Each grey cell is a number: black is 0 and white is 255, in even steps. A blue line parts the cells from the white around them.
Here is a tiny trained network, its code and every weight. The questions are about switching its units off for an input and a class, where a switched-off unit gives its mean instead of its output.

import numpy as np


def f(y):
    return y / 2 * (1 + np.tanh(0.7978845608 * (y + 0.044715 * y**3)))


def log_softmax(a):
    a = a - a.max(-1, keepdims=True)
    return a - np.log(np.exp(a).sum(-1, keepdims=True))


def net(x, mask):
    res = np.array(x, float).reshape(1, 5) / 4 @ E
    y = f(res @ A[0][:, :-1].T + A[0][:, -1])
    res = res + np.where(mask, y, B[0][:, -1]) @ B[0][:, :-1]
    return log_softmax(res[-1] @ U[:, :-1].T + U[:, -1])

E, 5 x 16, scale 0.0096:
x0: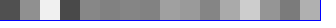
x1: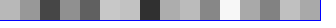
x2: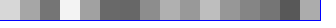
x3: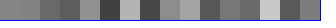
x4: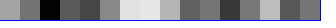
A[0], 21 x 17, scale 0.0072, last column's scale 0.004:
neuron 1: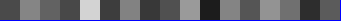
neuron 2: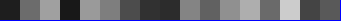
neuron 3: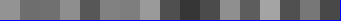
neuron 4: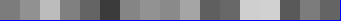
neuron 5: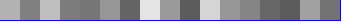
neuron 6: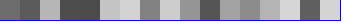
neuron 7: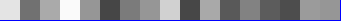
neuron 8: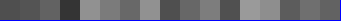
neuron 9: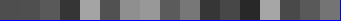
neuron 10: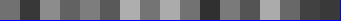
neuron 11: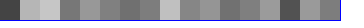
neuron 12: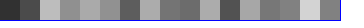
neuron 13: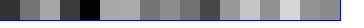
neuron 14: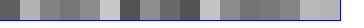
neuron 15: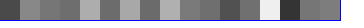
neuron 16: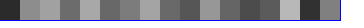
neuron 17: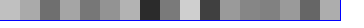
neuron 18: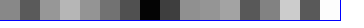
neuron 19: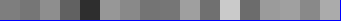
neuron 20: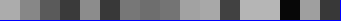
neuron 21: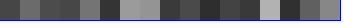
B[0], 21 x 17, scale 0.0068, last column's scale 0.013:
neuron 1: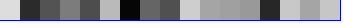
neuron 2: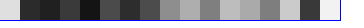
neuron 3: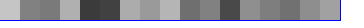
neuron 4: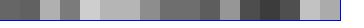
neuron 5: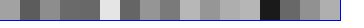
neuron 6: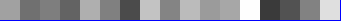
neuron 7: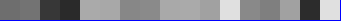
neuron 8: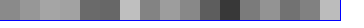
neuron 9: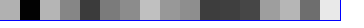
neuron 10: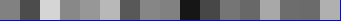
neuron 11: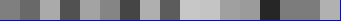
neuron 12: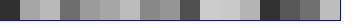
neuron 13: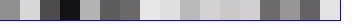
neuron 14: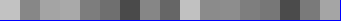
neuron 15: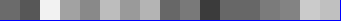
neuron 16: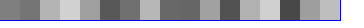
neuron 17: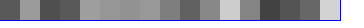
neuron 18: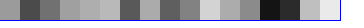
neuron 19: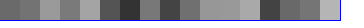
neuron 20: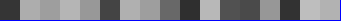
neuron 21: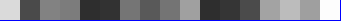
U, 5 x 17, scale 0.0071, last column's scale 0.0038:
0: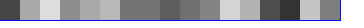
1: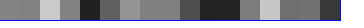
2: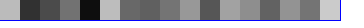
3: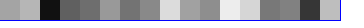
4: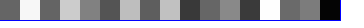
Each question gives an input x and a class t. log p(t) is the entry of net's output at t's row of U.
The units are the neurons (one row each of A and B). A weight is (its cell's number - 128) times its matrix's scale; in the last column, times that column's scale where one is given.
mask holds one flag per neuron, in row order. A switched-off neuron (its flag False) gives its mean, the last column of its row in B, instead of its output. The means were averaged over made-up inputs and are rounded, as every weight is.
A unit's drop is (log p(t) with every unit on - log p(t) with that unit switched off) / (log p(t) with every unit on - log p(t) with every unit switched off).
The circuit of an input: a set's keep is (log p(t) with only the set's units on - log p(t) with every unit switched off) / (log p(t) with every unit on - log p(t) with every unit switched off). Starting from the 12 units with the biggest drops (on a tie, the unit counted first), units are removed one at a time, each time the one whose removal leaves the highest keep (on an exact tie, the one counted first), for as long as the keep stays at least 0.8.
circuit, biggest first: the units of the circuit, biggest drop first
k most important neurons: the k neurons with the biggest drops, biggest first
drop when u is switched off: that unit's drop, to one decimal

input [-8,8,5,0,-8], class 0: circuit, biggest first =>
(neuron 18)
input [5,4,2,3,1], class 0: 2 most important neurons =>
(neuron 2; neuron 7)
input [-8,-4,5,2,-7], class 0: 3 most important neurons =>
(neuron 2; neuron 18; neuron 13)
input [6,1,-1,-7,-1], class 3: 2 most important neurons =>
(neuron 13; neuron 15)
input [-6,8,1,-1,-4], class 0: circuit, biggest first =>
(neuron 2; neuron 18)
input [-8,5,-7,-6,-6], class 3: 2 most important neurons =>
(neuron 21; neuron 9)
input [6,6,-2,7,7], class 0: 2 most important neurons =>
(neuron 15; neuron 2)
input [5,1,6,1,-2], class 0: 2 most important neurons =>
(neuron 2; neuron 13)
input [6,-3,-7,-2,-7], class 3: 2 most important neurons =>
(neuron 2; neuron 13)
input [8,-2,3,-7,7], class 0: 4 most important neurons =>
(neuron 2; neuron 12; neuron 4; neuron 21)
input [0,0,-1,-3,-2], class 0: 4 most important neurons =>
(neuron 21; neuron 7; neuron 13; neuron 9)
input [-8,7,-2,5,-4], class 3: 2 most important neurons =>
(neuron 17; neuron 21)
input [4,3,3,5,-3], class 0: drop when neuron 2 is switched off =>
0.1
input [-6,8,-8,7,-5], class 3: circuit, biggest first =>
(neuron 13)
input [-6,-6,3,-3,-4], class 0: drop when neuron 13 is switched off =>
0.2
